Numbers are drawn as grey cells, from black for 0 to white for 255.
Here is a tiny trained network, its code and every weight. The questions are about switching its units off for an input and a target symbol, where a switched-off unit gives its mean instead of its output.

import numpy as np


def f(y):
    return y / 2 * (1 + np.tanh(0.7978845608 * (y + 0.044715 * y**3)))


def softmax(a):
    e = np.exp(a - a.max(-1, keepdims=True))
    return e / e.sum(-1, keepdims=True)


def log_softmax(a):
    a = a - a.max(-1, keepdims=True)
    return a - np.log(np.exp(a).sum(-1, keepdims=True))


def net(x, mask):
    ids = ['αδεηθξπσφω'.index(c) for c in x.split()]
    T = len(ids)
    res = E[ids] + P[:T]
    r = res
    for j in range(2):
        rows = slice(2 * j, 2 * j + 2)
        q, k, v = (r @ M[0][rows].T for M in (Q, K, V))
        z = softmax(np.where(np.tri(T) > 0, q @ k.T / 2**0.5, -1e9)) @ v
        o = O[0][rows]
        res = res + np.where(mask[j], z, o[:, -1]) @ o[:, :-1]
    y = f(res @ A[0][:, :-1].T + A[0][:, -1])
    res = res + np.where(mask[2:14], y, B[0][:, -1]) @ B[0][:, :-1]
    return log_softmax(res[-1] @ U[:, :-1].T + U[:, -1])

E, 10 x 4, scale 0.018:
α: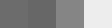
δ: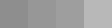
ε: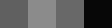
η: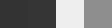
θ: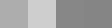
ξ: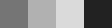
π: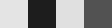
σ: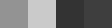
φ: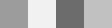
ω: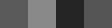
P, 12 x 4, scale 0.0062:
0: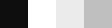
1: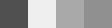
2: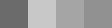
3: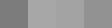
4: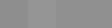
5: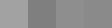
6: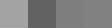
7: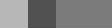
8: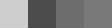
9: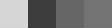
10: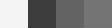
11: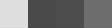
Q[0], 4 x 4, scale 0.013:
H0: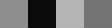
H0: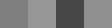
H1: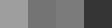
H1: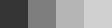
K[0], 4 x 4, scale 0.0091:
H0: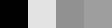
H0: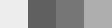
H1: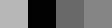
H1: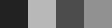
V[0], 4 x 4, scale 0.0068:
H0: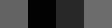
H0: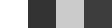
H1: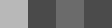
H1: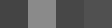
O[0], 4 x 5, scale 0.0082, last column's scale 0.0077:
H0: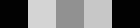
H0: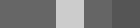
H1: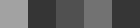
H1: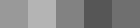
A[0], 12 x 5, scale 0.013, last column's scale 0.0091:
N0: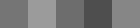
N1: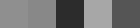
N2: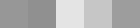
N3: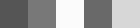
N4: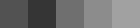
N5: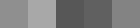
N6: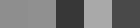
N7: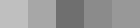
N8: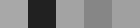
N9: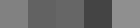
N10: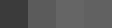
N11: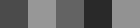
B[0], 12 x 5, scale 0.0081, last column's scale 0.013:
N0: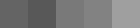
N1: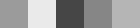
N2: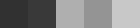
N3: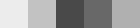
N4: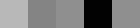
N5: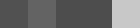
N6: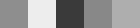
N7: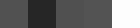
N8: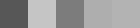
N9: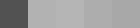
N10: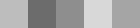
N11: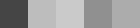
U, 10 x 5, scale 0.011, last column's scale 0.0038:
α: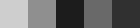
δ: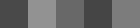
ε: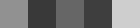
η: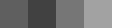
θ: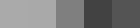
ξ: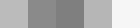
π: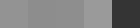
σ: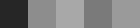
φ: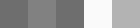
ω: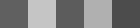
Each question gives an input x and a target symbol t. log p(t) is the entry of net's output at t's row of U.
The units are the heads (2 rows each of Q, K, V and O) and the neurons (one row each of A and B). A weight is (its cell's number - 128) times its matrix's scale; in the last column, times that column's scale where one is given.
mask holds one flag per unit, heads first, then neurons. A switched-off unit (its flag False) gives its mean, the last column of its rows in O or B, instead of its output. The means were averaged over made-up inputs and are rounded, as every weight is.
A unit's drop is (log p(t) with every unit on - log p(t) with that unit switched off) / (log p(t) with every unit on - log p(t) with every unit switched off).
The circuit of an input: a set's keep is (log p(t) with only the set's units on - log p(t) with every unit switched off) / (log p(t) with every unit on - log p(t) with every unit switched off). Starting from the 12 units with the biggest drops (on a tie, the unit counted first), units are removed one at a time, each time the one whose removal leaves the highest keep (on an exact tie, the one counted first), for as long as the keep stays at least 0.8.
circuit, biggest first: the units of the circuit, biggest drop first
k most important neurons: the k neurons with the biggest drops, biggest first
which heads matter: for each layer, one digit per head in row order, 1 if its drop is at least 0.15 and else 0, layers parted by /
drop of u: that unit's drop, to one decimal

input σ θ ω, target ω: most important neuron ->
N11
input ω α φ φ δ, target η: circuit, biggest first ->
N2; N1
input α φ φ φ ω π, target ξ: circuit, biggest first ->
N8; N5
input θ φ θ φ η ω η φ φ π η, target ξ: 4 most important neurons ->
N8; N7; N5; N3
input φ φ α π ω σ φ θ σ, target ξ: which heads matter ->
11
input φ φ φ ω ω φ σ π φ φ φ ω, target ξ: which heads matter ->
10
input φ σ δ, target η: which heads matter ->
10
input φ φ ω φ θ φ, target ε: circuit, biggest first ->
H0; N7; N8; N3
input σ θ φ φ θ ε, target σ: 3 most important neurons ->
N11; N9; N3
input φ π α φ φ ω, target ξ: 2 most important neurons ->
N10; N7
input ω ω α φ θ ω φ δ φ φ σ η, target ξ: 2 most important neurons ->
N7; N3
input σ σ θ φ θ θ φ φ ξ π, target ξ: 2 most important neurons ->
N8; N4
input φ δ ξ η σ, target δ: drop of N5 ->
0.3
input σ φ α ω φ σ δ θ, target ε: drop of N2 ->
0.0
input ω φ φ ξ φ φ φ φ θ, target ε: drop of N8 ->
-0.1
